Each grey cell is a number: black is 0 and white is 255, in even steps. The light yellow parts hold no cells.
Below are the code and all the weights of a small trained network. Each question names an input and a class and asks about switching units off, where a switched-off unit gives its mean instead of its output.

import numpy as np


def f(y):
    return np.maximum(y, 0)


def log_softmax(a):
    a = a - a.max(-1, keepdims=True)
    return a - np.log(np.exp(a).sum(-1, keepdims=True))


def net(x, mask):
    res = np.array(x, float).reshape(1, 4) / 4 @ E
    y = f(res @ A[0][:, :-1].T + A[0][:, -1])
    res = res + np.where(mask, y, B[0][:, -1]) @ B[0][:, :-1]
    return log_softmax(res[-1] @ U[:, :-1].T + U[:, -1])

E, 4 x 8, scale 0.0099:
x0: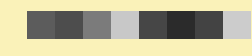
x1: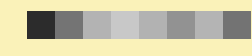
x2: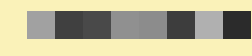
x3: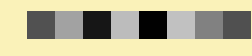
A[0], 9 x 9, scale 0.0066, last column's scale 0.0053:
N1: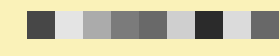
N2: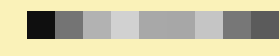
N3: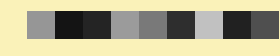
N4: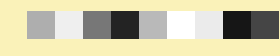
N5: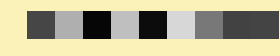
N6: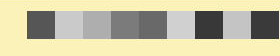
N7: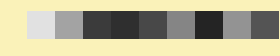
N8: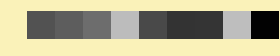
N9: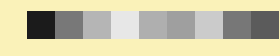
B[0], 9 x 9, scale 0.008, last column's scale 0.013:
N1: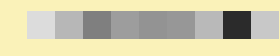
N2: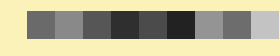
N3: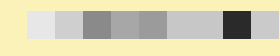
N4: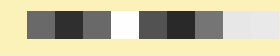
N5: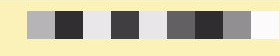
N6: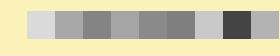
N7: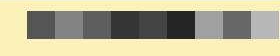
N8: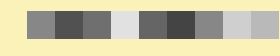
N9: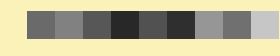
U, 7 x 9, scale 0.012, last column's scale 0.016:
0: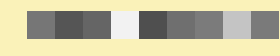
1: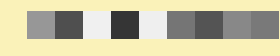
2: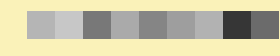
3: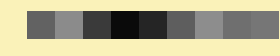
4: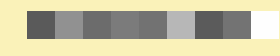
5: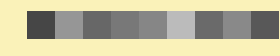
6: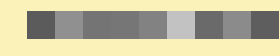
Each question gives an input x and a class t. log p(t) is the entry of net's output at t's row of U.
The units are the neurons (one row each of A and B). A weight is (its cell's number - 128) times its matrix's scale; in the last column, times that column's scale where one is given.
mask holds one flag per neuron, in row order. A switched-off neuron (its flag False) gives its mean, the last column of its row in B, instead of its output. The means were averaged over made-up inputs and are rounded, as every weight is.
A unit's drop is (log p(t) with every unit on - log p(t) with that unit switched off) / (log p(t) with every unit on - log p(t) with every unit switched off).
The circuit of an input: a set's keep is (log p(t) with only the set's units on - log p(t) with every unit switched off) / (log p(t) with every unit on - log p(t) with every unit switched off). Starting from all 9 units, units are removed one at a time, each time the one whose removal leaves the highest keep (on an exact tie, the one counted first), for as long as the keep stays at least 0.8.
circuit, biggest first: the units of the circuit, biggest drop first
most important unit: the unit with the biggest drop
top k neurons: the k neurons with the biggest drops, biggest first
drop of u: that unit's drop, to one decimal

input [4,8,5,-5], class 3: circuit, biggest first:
N9, N2
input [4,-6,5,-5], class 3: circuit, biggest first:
N5
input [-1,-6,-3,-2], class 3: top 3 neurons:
N5, N7, N3
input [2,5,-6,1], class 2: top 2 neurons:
N1, N6
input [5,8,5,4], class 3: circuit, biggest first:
N9, N2
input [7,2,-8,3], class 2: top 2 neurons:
N1, N4
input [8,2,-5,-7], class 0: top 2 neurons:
N5, N8
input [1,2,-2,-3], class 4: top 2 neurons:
N5, N4
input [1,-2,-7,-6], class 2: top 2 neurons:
N5, N1
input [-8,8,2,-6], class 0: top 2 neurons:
N4, N5
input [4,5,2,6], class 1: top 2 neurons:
N5, N4
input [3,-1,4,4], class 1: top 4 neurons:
N5, N4, N1, N6
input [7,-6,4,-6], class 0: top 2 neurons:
N5, N8
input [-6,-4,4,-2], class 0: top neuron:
N4
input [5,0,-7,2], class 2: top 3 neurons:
N1, N4, N6
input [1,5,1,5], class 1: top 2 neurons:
N5, N7
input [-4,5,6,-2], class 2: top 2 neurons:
N3, N5
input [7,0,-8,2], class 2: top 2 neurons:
N1, N4
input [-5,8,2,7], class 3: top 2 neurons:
N2, N9
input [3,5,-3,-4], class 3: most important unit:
N5
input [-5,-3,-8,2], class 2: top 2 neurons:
N1, N6
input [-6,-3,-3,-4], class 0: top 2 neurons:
N4, N5
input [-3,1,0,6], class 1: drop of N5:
0.9
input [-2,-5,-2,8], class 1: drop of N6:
0.0
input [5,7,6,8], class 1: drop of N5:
1.0
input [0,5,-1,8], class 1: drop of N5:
1.1
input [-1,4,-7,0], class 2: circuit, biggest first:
N1
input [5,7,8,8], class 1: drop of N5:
1.1
